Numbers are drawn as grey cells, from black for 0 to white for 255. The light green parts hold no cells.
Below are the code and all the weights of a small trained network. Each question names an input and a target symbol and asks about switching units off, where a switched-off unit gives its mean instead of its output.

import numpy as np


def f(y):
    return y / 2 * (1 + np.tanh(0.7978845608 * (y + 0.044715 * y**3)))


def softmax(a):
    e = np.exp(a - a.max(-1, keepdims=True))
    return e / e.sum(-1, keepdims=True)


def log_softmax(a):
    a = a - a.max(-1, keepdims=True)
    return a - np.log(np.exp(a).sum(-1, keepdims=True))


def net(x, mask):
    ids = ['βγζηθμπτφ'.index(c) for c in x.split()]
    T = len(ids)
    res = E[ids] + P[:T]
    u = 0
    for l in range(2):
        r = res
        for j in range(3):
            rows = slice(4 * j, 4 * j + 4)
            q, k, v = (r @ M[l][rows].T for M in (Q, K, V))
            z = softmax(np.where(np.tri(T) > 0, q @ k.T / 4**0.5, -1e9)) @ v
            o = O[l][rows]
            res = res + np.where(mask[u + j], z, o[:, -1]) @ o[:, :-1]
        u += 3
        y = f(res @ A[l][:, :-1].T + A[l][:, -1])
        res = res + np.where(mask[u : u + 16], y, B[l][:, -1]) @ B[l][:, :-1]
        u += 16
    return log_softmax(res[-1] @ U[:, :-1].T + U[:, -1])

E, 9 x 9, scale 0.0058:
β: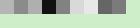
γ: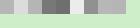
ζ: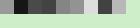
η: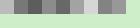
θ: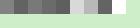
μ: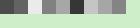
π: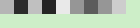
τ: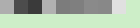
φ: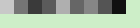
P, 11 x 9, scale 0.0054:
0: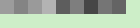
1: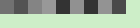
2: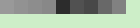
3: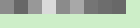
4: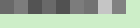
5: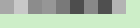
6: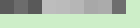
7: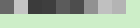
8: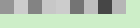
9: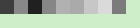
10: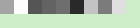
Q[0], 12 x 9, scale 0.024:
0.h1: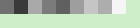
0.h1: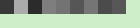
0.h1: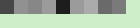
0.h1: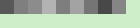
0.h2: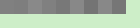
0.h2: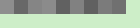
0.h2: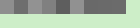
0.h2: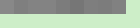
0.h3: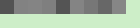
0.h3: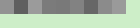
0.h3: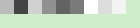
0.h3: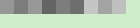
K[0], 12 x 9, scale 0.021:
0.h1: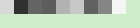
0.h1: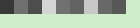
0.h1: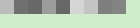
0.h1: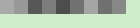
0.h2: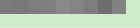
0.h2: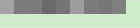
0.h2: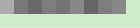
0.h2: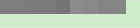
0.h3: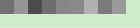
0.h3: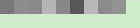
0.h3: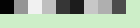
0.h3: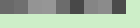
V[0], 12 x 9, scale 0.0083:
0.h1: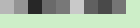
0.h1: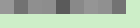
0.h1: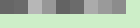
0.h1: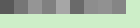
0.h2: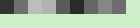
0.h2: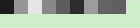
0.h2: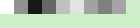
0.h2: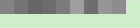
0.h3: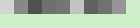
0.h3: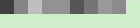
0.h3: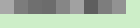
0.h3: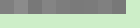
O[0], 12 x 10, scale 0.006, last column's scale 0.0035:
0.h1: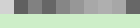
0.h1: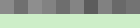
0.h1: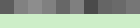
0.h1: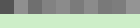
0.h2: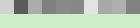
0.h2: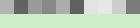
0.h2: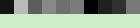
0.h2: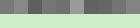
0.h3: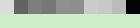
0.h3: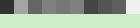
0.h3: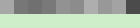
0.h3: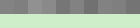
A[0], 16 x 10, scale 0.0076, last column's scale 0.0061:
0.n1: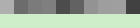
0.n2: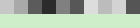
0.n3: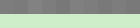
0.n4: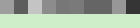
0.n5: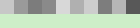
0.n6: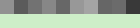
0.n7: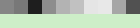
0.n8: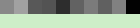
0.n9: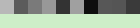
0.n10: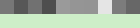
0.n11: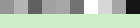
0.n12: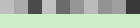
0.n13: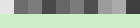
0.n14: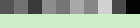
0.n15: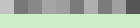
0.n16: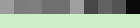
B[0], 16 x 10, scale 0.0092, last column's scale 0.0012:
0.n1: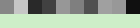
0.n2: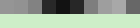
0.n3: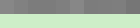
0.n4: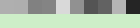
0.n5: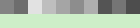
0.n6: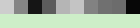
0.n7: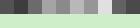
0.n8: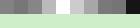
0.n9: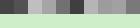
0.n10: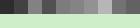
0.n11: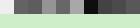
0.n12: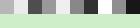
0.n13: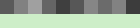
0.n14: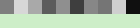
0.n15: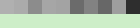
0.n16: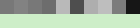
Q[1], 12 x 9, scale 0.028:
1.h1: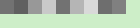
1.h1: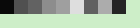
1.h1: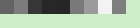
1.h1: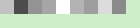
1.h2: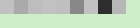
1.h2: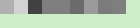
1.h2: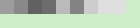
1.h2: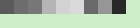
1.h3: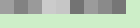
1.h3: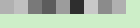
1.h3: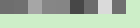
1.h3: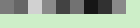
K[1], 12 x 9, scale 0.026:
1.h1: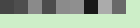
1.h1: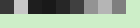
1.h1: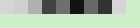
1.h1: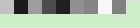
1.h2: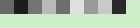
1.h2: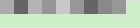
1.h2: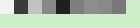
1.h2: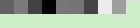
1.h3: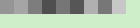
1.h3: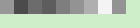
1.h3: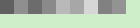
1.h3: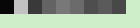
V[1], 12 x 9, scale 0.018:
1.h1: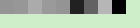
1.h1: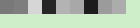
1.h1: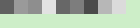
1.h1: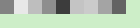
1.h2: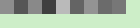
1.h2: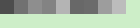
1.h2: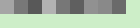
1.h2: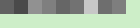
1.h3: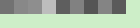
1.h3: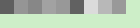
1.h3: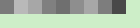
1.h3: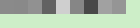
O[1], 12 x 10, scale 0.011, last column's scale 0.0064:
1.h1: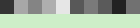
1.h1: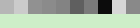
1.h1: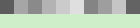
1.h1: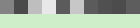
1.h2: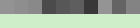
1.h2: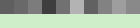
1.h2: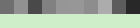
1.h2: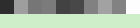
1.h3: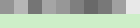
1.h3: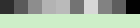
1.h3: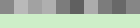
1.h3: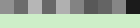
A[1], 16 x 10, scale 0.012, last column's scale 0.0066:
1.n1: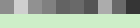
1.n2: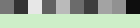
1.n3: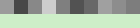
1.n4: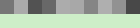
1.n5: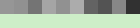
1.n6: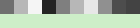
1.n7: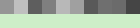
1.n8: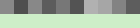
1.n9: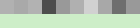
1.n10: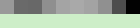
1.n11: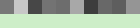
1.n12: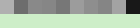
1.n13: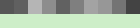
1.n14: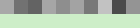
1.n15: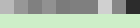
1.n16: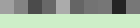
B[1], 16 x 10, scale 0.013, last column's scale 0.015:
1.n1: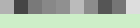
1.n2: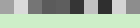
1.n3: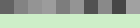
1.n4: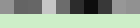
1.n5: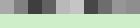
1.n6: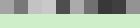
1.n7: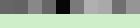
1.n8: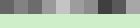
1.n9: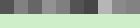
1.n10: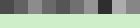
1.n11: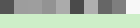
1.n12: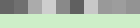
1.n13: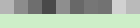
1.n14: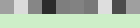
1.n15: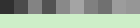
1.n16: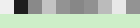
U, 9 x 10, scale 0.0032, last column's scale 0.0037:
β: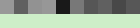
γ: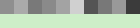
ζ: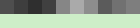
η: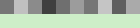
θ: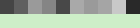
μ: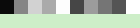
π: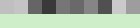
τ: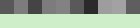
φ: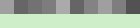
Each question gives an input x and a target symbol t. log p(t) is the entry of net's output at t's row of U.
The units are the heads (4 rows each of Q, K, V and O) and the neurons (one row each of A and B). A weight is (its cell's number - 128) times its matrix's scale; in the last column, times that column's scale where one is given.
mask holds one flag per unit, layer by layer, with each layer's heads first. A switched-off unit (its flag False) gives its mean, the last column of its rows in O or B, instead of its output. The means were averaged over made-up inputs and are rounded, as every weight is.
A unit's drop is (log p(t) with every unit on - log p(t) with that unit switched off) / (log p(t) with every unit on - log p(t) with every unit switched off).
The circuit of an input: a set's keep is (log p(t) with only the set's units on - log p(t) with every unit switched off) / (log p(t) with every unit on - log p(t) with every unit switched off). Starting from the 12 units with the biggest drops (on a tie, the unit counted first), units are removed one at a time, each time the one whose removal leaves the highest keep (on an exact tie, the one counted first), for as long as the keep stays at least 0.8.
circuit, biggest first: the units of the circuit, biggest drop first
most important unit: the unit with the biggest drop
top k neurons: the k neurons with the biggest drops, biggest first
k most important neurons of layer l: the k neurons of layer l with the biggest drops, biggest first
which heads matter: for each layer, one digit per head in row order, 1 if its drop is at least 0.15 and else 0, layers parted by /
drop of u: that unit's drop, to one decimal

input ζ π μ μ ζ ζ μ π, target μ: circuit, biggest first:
(1.h3)
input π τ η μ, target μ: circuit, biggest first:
(0.h3; 1.h1)
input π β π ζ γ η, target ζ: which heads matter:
011 / 100
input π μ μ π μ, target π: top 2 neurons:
(0.n11; 1.n2)
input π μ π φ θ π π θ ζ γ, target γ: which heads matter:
011 / 110
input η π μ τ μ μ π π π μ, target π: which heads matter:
010 / 011
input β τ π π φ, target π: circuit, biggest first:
(0.h3; 1.h1)
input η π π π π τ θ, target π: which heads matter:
011 / 100
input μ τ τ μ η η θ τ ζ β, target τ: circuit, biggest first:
(1.n4; 1.h1; 1.n9)
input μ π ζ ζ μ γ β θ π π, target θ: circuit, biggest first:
(1.h1; 1.n12)
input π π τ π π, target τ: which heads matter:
011 / 110
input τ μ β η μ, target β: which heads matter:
010 / 100
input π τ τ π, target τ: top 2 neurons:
(1.n4; 0.n9)
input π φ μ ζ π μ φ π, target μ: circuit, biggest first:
(1.h1)
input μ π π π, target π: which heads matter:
010 / 000
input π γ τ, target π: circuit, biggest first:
(0.h3; 1.h1)
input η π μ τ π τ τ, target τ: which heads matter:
011 / 100
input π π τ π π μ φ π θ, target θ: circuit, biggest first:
(1.h1; 0.h3; 1.n12)
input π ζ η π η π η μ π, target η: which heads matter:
010 / 100
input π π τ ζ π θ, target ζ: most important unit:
0.h3
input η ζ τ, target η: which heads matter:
001 / 100
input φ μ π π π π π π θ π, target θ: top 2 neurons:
(1.n12; 1.n15)
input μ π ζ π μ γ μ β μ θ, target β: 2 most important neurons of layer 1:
(1.n3; 1.n11)
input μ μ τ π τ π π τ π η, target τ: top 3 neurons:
(1.n4; 1.n9; 0.n2)
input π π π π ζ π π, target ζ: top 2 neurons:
(1.n8; 1.n15)
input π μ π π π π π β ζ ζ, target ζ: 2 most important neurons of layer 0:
(0.n14; 0.n8)
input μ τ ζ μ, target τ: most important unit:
0.h2
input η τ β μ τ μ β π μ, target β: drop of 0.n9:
0.1
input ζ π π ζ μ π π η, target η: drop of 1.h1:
1.1
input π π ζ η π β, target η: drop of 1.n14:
0.7
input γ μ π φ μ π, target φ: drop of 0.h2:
0.2
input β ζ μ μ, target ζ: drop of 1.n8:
0.2
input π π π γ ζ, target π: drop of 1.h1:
0.9
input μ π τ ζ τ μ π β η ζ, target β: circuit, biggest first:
(1.h1)
